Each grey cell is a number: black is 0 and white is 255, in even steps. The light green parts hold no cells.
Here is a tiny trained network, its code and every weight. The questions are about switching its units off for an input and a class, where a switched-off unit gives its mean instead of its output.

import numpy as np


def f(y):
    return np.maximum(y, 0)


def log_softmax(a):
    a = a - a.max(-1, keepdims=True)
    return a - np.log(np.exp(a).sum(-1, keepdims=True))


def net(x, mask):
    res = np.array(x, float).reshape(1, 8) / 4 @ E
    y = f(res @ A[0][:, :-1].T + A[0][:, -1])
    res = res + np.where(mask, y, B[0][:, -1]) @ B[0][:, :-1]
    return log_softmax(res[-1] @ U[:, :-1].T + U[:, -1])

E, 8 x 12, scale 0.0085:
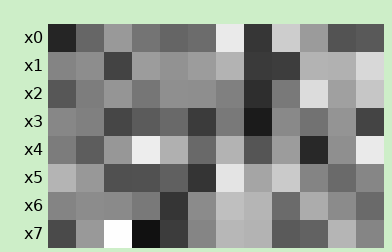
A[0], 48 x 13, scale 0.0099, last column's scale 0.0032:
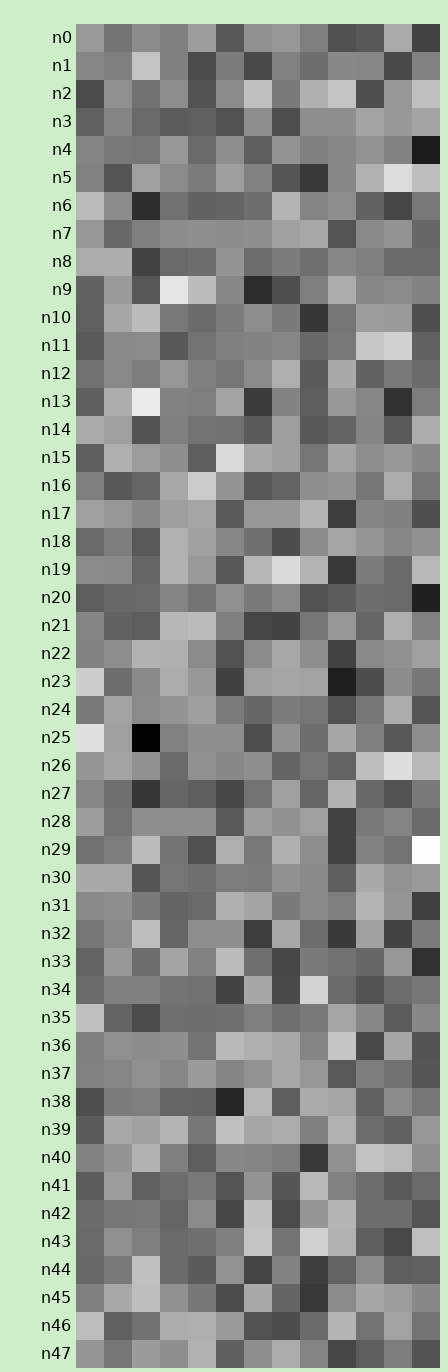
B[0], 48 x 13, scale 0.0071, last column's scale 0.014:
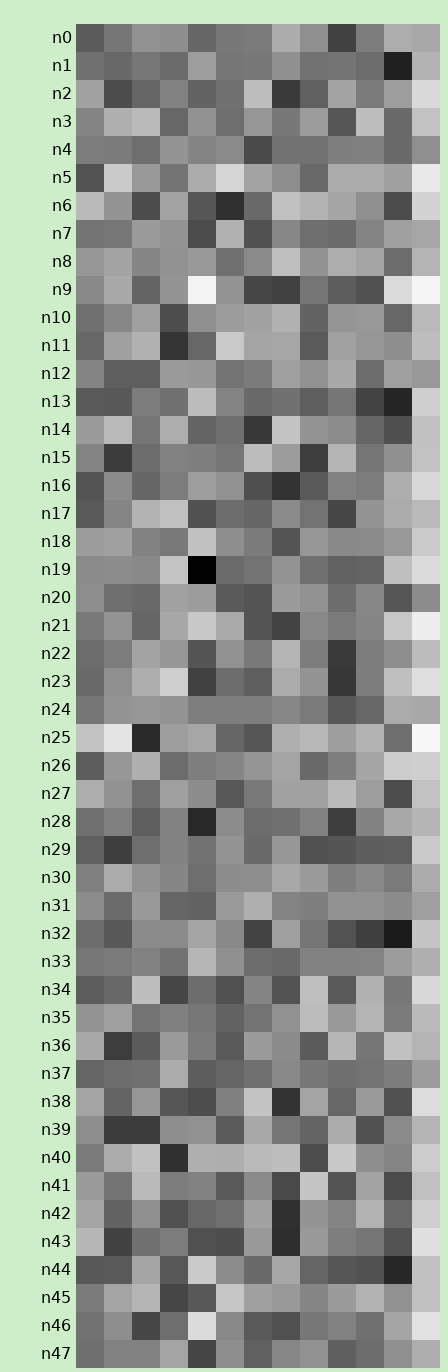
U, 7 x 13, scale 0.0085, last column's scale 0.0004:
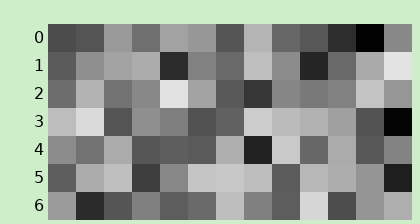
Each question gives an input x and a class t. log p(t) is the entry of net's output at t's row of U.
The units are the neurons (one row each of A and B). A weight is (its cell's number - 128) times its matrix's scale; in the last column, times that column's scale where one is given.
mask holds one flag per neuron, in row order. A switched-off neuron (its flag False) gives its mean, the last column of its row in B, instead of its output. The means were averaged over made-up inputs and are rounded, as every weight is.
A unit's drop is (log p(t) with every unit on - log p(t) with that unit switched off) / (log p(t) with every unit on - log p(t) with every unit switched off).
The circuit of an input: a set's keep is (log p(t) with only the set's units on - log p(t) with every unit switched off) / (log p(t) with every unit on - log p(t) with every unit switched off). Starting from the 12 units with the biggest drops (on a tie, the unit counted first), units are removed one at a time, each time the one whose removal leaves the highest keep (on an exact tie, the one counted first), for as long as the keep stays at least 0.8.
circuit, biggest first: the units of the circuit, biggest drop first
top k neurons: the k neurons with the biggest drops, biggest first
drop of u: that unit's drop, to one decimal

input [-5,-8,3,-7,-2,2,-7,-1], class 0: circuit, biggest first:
(n32)
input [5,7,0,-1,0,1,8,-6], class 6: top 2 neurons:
(n36, n2)
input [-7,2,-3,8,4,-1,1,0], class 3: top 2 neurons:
(n25, n14)
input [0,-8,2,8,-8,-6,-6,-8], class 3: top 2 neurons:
(n25, n6)
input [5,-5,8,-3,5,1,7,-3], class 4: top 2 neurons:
(n38, n34)
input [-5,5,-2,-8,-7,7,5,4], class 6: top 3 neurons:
(n15, n36, n39)
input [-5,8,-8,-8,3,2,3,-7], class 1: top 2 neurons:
(n19, n23)
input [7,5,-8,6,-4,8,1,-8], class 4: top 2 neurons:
(n34, n38)
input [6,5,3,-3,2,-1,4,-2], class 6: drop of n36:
0.1
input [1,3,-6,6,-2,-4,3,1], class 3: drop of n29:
0.1
